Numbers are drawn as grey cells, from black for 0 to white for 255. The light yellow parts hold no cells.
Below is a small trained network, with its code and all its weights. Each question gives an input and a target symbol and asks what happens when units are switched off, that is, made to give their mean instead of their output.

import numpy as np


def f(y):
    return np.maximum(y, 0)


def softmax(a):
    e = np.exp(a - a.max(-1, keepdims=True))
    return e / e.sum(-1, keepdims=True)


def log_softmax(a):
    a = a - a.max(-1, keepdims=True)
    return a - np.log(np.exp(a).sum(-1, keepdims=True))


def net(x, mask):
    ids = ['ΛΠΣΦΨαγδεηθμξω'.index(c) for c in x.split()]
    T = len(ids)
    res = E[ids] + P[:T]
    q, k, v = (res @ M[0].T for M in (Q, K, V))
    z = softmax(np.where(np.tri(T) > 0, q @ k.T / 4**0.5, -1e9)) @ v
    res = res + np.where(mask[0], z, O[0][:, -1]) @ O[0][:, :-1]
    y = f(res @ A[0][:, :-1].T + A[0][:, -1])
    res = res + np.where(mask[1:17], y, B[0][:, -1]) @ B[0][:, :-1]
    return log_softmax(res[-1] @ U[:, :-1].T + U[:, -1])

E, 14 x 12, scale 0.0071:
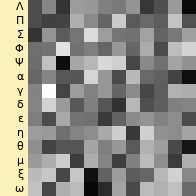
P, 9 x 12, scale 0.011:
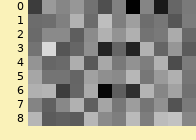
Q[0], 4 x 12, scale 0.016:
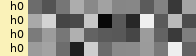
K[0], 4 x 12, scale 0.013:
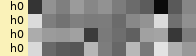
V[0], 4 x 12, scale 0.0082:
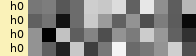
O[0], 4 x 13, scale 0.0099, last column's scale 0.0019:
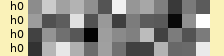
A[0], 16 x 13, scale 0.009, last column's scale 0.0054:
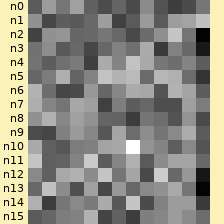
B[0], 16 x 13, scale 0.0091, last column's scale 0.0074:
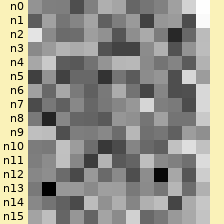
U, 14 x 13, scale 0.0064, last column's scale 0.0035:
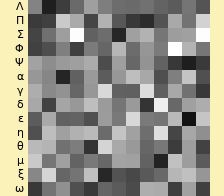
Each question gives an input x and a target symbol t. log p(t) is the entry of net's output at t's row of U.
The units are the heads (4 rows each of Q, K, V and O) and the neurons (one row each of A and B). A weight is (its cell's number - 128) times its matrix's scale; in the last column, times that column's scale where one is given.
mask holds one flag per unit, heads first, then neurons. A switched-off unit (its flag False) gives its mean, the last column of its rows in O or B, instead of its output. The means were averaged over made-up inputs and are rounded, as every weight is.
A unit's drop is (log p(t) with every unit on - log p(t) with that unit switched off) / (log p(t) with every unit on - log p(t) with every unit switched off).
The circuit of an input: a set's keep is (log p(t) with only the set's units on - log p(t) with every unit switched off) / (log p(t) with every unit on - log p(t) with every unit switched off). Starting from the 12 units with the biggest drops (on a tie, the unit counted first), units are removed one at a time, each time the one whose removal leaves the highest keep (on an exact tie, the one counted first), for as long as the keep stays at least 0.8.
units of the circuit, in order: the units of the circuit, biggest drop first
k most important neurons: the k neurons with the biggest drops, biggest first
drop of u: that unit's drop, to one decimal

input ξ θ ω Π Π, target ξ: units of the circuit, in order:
(h0 n12 n5)
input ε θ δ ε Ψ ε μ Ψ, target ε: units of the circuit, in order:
(h0 n4 n1)
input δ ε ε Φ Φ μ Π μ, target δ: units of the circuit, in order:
(h0 n14 n6)
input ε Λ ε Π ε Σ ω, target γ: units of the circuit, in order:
(h0 n2 n13)
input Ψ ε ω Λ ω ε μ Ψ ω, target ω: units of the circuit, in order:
(h0 n5)
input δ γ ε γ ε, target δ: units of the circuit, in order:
(h0 n14 n6)
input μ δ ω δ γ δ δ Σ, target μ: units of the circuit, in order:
(h0 n10 n6)
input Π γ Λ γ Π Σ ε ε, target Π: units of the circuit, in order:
(h0 n14)
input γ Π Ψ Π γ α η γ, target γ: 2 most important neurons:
(n11 n12)
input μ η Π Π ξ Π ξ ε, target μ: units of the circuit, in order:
(h0 n10)
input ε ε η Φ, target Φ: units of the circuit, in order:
(h0 n13 n0 n8)
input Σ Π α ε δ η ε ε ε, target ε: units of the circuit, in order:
(h0 n4)
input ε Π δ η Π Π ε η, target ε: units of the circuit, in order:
(h0 n4 n1)
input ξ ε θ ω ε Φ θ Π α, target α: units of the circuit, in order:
(h0 n14 n4 n10)
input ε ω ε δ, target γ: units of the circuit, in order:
(n2 h0 n13)
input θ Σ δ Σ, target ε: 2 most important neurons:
(n1 n15)
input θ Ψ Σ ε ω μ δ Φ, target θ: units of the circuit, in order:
(h0 n4)
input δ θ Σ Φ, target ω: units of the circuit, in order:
(h0 n3 n8)
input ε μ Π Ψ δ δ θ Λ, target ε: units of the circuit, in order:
(h0 n4)
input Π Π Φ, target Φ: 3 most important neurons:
(n13 n5 n3)
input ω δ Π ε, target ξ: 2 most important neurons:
(n3 n1)
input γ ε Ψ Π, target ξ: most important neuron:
(n3)
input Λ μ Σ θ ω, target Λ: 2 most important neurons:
(n12 n14)
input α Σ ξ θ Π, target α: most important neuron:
(n14)
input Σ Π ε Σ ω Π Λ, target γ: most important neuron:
(n2)
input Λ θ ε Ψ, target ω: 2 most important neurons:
(n3 n8)
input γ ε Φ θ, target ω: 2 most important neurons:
(n3 n0)
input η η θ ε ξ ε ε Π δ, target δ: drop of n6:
0.3
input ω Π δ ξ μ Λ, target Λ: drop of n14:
0.3
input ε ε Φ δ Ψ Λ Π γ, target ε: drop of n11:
0.0
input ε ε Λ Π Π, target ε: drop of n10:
0.1
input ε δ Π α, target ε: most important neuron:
(n1)
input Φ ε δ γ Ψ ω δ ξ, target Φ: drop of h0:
0.9
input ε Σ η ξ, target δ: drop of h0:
0.7
